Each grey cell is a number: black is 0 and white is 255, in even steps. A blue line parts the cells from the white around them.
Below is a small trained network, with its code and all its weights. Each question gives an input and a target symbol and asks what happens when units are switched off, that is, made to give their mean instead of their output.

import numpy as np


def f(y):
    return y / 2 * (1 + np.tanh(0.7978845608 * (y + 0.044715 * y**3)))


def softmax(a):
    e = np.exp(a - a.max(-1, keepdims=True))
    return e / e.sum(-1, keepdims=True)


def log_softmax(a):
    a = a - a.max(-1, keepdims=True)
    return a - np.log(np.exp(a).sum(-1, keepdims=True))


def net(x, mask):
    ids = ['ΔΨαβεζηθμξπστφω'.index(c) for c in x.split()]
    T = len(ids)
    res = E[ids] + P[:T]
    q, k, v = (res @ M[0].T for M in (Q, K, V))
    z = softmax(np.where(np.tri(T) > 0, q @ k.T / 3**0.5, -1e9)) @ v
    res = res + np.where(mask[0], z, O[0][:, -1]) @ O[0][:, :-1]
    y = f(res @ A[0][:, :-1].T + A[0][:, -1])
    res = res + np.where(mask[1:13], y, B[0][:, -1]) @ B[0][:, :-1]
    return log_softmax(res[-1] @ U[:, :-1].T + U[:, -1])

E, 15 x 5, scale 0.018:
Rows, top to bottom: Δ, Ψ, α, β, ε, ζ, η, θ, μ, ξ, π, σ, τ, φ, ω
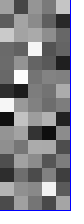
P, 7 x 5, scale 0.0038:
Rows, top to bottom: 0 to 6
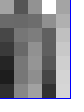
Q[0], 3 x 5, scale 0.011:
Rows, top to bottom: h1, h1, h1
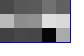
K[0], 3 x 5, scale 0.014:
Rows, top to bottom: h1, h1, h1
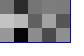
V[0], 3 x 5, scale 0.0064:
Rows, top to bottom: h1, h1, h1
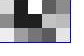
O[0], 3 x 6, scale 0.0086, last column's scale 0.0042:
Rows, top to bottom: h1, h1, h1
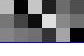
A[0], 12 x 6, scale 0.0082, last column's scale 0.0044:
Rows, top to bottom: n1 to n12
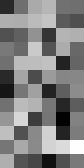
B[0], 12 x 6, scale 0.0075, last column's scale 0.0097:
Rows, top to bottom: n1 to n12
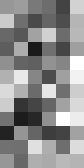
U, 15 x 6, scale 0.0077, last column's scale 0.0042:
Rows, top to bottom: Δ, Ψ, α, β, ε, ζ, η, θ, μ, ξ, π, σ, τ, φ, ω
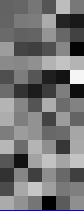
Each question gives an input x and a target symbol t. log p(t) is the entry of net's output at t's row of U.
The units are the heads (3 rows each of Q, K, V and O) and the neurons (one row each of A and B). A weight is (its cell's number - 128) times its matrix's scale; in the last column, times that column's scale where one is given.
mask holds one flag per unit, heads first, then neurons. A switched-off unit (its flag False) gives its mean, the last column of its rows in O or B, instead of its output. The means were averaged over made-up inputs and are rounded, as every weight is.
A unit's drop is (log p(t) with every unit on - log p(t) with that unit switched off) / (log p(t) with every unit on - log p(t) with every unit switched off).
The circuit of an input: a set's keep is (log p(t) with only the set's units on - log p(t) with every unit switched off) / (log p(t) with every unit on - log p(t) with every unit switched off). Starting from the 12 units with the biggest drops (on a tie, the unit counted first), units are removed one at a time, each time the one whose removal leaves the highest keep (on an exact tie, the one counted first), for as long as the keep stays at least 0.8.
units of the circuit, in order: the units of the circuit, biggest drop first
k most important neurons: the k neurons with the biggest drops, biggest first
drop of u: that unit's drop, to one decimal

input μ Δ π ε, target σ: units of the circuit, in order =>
h1, n12, n6
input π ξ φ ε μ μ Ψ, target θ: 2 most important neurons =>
n7, n10
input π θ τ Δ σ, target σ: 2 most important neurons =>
n6, n3
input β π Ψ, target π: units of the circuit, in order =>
h1, n7
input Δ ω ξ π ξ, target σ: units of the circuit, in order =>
h1, n12, n3
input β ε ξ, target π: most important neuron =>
n9
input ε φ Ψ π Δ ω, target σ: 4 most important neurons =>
n3, n6, n12, n1
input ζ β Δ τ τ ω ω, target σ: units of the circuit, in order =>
h1, n3
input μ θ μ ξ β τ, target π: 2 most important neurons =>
n7, n9
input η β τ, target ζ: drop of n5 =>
0.1
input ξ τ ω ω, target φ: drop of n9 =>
0.2
